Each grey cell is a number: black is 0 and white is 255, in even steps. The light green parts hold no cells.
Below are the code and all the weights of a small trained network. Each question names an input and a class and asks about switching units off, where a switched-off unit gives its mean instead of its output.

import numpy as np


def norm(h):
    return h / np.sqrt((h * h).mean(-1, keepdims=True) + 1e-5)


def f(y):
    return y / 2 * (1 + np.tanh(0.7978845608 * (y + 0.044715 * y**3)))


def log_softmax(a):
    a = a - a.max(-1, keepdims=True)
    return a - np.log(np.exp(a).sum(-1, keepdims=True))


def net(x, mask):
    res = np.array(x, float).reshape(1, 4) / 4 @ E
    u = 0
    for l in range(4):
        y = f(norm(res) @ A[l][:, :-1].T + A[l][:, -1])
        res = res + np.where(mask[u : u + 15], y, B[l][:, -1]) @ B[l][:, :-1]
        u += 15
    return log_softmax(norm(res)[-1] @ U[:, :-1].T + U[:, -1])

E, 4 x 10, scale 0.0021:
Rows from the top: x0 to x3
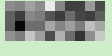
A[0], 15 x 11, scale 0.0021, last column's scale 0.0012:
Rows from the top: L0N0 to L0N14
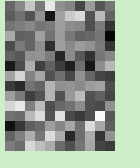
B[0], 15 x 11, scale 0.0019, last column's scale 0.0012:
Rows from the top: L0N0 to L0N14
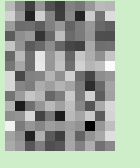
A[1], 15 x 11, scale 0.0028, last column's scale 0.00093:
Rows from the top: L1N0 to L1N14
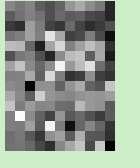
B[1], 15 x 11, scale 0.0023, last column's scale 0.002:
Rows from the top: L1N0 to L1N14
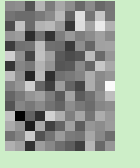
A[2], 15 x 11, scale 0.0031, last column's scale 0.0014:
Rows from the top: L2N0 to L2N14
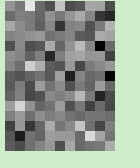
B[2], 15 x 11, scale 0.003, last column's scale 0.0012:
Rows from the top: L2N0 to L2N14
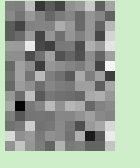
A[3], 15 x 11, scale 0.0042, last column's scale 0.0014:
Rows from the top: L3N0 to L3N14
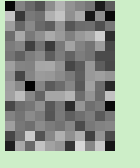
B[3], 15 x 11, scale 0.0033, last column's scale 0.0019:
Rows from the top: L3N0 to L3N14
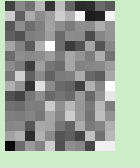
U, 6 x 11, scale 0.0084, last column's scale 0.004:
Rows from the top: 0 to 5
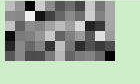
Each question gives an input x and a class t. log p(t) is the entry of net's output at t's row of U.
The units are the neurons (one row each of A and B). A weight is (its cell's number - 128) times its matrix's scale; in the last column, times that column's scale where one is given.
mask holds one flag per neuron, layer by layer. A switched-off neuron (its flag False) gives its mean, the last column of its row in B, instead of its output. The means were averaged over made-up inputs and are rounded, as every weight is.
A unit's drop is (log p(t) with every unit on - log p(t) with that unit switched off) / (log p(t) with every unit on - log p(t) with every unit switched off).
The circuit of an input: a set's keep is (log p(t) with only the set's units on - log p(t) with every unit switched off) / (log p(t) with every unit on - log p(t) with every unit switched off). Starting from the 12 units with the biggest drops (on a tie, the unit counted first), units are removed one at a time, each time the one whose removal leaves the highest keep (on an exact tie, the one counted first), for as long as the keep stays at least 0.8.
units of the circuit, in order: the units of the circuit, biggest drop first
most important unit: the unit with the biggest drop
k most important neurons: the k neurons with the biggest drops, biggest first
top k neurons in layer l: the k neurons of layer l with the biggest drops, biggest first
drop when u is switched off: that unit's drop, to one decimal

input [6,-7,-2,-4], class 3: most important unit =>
L1N6
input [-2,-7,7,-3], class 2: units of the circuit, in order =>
[L2N13; L3N1]
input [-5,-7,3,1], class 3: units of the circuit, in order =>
[L1N6; L3N14]
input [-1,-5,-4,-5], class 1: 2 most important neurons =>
[L0N6; L1N2]
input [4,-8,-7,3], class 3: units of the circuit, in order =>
[L1N6; L1N4; L3N14]
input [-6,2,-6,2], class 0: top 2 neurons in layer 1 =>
[L1N14; L1N5]
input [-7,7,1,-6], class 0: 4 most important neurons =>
[L0N1; L1N14; L1N5; L1N6]
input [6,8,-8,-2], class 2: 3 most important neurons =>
[L2N10; L1N11; L0N7]
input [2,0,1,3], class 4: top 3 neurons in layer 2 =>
[L2N6; L2N4; L2N9]
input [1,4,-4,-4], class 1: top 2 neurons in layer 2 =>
[L2N4; L2N13]
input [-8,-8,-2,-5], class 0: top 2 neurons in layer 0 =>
[L0N1; L0N6]
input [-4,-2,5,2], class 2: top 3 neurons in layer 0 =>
[L0N13; L0N0; L0N14]
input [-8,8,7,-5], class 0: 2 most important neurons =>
[L0N1; L1N14]
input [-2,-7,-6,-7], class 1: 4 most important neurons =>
[L2N4; L0N6; L1N2; L0N5]
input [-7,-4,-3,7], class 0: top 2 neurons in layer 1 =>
[L1N8; L1N14]
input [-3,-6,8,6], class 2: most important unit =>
L2N13
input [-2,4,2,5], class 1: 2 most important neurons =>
[L2N0; L0N11]
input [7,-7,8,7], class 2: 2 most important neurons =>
[L2N13; L1N8]
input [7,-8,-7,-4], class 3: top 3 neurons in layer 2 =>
[L2N13; L2N5; L2N12]
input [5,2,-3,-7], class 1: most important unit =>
L2N4
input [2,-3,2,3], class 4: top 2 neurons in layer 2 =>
[L2N6; L2N4]
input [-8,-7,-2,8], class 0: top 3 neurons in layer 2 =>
[L2N4; L2N5; L2N12]
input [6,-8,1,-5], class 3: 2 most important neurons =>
[L1N6; L0N1]
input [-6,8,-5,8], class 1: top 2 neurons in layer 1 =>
[L1N4; L1N6]
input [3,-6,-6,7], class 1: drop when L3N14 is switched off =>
0.1
